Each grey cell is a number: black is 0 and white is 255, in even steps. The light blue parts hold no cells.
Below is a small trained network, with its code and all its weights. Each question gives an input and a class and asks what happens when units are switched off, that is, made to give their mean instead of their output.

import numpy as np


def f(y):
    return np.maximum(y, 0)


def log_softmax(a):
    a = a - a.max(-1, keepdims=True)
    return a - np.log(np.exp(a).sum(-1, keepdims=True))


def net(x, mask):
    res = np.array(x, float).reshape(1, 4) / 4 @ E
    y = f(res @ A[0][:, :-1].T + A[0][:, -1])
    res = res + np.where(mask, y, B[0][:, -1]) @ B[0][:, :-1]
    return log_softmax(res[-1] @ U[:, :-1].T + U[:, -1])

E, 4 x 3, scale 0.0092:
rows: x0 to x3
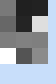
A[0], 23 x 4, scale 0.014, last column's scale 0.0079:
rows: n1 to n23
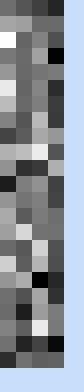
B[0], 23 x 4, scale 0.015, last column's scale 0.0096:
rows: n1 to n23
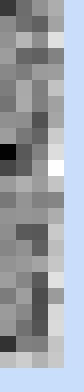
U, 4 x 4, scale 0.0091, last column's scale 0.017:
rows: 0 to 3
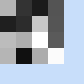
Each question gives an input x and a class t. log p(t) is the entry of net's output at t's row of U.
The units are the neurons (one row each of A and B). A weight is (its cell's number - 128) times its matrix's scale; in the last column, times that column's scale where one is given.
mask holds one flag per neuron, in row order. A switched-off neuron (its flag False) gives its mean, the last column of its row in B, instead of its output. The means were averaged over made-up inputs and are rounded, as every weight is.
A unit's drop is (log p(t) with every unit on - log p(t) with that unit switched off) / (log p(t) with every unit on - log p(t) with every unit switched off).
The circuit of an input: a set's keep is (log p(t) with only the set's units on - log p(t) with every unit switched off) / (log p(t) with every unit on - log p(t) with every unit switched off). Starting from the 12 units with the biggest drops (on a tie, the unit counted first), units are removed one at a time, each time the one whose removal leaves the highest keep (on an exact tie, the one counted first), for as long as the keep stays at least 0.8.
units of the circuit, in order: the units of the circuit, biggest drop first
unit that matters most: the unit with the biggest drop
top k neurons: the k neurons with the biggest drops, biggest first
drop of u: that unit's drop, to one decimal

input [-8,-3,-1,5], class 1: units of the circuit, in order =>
n10
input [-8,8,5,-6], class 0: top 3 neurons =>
n21, n9, n16
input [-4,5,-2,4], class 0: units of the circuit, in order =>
n21, n8
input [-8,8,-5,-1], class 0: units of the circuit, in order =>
n21, n16
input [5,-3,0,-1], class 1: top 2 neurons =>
n11, n1
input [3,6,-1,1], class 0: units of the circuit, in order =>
n20, n19
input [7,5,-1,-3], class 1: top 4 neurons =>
n22, n11, n1, n18
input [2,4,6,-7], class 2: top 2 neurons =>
n23, n12
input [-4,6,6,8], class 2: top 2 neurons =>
n17, n3
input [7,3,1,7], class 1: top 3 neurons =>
n11, n22, n23
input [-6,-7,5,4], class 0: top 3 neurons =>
n15, n11, n2
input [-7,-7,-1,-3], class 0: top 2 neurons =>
n15, n11
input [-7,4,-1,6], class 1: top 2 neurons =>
n10, n23
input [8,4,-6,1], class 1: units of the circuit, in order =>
n22
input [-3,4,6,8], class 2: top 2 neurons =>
n3, n17
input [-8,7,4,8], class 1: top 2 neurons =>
n10, n23
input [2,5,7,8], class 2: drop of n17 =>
0.1
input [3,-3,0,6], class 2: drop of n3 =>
0.2
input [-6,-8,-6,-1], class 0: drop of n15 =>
0.2
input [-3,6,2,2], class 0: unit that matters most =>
n21
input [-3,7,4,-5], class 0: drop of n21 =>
0.1
